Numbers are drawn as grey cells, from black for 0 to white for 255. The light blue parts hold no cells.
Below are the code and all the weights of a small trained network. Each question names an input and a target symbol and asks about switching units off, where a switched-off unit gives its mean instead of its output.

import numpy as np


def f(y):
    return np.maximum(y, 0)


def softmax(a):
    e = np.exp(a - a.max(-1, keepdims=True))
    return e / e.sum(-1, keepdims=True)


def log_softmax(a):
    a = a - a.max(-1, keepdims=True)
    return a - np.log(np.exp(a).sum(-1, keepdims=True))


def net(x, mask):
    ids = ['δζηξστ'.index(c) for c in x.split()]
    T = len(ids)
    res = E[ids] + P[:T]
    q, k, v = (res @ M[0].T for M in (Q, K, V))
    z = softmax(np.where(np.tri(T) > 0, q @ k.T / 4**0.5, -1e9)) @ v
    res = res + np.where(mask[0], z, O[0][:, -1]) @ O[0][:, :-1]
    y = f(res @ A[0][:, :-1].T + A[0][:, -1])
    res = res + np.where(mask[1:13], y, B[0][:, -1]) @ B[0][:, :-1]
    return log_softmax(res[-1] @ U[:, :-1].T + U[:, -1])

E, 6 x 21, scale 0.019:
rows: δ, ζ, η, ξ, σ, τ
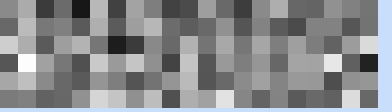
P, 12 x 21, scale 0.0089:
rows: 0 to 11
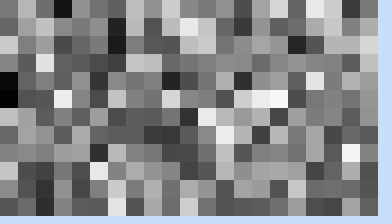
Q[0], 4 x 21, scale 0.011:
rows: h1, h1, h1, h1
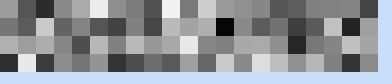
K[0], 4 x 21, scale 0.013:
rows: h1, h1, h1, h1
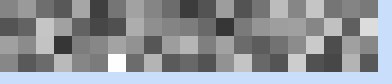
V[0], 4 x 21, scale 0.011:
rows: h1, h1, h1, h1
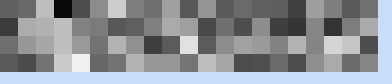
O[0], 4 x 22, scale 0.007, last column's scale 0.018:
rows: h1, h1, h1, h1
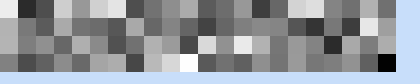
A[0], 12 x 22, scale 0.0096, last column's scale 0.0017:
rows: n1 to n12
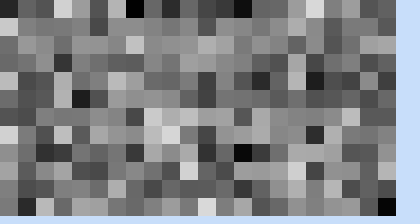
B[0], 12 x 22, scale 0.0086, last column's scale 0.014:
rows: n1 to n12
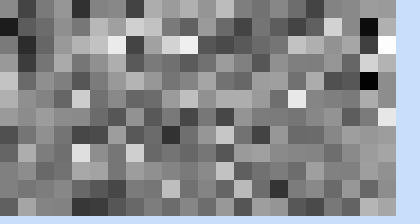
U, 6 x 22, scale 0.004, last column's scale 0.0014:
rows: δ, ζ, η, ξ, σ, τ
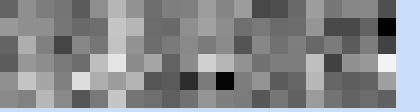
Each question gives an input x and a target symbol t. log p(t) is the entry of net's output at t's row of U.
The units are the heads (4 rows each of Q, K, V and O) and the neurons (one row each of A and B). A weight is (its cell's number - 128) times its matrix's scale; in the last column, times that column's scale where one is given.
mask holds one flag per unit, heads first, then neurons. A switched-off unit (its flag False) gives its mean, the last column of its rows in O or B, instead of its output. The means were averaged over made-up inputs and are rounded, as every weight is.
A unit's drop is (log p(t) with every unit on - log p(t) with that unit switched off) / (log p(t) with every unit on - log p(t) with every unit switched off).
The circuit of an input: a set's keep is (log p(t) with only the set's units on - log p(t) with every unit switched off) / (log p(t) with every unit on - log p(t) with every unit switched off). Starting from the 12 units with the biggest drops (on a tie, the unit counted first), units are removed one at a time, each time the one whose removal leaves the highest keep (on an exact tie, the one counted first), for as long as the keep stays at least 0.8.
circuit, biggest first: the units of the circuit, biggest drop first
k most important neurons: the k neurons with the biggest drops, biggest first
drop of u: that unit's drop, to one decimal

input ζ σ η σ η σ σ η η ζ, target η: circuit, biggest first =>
h1
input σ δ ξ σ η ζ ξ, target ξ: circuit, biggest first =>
h1, n7
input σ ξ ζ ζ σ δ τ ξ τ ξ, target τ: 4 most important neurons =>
n7, n8, n4, n9
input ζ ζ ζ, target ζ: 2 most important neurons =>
n5, n8
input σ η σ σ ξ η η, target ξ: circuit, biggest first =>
h1, n7
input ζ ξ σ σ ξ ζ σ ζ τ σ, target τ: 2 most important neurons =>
n7, n8
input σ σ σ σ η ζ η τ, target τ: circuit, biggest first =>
h1, n7, n12, n4
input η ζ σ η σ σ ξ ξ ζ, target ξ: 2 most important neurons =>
n7, n3
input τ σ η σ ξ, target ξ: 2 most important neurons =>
n1, n9
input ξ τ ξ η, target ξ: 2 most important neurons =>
n8, n10
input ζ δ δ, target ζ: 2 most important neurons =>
n5, n1
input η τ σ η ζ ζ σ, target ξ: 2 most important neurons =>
n8, n10
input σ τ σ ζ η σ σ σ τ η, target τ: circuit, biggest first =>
h1, n7, n8, n4
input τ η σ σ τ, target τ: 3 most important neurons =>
n7, n1, n12
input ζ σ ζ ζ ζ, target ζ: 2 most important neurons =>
n5, n1
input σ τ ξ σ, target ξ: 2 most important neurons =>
n10, n8
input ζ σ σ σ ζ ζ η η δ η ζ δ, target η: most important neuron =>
n6
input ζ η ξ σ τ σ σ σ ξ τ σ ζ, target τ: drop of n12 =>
0.1
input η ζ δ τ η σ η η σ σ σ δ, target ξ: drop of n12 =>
0.1
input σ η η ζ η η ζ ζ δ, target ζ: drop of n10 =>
0.0
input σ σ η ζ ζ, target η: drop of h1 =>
0.9
